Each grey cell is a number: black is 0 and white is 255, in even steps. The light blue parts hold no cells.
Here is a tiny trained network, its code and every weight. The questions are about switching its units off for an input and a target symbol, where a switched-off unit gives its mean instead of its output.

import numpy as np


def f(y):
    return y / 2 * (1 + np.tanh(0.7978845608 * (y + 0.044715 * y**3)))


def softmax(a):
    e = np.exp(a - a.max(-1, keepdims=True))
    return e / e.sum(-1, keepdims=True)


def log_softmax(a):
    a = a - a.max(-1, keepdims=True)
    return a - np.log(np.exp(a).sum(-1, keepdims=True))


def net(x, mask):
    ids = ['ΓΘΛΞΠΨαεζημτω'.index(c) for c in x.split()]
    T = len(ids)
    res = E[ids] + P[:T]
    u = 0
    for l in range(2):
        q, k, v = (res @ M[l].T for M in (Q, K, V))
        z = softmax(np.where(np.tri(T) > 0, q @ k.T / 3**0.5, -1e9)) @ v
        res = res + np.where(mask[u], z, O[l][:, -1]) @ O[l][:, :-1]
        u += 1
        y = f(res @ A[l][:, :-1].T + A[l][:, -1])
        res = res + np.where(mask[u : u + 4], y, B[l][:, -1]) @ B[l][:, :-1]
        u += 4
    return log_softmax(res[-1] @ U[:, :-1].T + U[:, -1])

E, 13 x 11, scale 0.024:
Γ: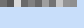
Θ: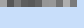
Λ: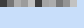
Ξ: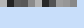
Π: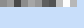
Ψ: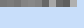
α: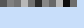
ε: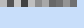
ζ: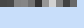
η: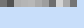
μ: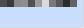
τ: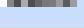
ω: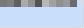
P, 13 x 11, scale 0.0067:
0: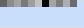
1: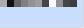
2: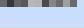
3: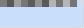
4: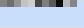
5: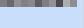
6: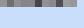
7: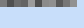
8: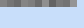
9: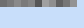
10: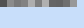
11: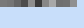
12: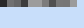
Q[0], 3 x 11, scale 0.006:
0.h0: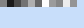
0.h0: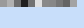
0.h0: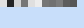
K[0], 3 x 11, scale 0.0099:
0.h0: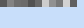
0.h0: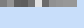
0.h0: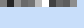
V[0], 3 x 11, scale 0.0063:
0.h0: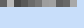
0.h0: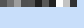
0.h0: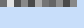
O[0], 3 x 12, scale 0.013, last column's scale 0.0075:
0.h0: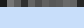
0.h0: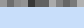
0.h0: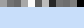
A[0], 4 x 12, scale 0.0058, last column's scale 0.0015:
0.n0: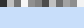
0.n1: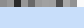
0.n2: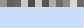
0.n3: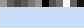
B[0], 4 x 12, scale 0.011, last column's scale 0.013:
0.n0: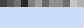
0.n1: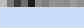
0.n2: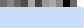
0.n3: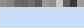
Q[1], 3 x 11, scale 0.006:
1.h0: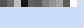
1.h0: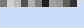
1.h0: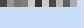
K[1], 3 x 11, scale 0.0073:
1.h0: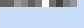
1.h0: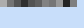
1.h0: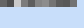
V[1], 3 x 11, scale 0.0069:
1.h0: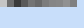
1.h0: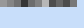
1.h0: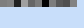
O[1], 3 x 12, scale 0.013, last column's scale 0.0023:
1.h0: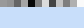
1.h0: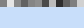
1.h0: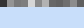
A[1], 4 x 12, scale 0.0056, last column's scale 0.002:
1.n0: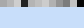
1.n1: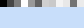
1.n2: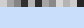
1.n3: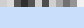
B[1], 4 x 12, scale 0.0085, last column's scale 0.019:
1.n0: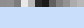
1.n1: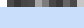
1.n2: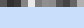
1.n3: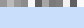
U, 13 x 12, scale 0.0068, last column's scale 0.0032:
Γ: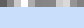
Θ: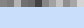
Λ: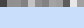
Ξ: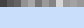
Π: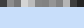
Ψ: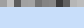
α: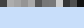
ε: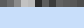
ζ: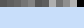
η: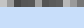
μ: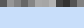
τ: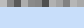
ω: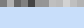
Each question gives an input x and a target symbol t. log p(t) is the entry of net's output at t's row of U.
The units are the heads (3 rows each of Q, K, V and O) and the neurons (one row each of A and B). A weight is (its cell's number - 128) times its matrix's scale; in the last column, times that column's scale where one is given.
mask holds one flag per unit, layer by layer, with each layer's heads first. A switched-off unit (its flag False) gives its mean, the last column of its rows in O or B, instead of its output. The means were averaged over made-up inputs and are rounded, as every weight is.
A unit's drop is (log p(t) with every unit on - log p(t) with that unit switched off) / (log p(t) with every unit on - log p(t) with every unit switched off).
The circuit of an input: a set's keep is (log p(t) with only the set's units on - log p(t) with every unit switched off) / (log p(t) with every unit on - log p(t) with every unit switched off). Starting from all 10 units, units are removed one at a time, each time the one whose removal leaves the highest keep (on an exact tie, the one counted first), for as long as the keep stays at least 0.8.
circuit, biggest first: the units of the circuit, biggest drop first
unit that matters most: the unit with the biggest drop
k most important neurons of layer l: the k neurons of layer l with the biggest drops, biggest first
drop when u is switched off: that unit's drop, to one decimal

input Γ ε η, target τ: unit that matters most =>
1.n1
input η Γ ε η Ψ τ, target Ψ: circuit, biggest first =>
0.n2, 1.h0
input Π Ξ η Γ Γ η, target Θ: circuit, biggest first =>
0.n2, 0.h0
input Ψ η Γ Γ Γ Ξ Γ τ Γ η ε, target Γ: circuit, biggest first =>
1.n1, 0.n2
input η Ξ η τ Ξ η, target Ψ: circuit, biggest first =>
0.n2, 1.h0, 1.n1, 0.n1
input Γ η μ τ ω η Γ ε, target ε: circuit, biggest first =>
0.h0, 1.n0
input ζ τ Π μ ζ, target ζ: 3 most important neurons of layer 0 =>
0.n2, 0.n0, 0.n3
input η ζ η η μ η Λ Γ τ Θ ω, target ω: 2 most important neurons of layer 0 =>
0.n2, 0.n1
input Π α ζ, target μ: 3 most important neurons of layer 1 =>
1.n0, 1.n3, 1.n1
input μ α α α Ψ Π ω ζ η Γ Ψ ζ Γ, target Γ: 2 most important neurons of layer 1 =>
1.n1, 1.n2
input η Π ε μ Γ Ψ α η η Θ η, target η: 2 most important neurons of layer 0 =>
0.n2, 0.n0
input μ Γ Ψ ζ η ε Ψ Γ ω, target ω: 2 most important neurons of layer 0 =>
0.n2, 0.n0
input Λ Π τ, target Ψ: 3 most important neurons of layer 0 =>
0.n0, 0.n3, 0.n1
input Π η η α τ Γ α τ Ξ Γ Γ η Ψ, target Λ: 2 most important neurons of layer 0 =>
0.n3, 0.n0
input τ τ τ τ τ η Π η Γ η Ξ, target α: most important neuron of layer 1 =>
1.n1
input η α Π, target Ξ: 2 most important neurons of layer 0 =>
0.n2, 0.n3
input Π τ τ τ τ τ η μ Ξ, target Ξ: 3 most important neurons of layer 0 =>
0.n2, 0.n3, 0.n0
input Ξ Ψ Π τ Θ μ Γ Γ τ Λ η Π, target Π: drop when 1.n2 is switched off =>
0.2
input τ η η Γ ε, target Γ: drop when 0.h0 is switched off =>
0.2
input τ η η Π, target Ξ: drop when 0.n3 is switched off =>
0.1
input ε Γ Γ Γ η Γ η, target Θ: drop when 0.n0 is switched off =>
0.0
